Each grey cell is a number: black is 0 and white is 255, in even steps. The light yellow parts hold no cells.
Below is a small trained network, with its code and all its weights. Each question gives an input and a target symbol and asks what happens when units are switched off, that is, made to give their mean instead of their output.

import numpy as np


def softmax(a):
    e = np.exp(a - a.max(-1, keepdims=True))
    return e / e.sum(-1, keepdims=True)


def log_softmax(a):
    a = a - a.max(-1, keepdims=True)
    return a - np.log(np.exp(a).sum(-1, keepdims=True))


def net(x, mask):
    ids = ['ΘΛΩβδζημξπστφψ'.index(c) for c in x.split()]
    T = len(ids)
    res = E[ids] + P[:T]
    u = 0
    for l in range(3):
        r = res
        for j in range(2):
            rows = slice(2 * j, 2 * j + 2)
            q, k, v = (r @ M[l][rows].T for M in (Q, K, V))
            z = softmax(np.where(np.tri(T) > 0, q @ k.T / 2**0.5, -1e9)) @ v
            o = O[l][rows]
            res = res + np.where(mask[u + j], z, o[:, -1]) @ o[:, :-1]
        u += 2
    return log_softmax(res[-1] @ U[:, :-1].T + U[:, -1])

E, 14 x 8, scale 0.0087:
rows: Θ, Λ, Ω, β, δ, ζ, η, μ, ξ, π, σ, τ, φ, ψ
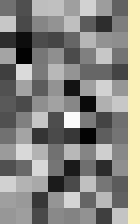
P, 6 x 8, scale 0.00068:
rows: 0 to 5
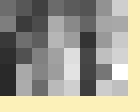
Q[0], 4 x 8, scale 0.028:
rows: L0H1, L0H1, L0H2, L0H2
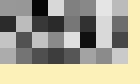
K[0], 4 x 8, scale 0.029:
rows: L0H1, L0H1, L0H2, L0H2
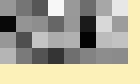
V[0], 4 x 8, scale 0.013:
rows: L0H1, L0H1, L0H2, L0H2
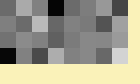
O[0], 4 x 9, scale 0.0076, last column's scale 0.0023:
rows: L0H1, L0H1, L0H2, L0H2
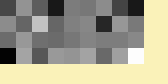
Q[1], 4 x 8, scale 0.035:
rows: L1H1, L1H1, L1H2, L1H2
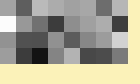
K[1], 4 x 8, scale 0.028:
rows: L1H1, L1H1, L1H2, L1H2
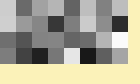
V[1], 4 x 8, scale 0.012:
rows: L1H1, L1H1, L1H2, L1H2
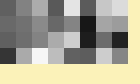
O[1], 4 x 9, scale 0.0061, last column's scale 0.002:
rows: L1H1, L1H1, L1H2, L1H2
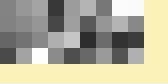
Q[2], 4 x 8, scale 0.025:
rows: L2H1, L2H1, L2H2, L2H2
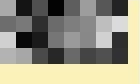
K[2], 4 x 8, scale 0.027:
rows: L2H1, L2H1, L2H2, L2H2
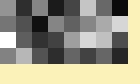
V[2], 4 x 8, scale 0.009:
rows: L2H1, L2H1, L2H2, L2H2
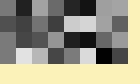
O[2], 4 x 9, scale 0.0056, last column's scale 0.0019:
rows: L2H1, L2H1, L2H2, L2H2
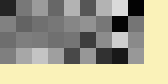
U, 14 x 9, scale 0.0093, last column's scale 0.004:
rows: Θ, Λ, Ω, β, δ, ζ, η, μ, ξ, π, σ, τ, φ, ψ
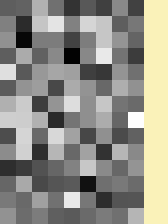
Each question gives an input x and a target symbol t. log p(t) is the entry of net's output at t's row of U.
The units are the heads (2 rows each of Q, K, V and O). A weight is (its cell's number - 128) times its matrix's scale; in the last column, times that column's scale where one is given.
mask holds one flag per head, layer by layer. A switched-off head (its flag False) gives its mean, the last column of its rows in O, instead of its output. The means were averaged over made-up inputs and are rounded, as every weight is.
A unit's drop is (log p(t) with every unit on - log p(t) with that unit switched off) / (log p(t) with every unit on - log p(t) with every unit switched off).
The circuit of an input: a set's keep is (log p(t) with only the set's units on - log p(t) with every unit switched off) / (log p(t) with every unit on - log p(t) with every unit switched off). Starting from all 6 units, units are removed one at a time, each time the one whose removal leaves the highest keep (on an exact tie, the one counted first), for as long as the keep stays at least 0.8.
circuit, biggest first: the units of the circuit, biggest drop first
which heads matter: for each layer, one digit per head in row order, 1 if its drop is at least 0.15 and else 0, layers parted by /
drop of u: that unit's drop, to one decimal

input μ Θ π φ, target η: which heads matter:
10 / 01 / 01
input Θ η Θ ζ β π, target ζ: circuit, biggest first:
L0H2, L2H1, L1H1
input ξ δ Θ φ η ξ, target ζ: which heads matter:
00 / 10 / 10
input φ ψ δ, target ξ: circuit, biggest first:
L1H2, L0H1
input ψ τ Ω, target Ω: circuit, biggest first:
L0H2
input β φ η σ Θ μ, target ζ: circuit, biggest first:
L2H1, L1H1
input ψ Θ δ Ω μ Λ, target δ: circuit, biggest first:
L0H1, L0H2
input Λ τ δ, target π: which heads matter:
01 / 01 / 00
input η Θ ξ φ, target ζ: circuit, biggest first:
L0H2, L1H1, L2H1
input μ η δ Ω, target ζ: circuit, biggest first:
L1H1, L2H1, L1H2
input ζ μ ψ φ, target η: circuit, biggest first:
L2H2, L0H1
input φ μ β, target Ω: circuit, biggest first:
L2H2, L0H2
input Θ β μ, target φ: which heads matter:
10 / 01 / 00
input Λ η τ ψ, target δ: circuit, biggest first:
L0H2
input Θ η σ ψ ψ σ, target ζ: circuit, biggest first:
L1H1, L2H1
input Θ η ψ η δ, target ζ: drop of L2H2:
0.0
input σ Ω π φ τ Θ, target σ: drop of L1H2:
0.6
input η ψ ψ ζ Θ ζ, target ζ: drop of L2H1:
0.3
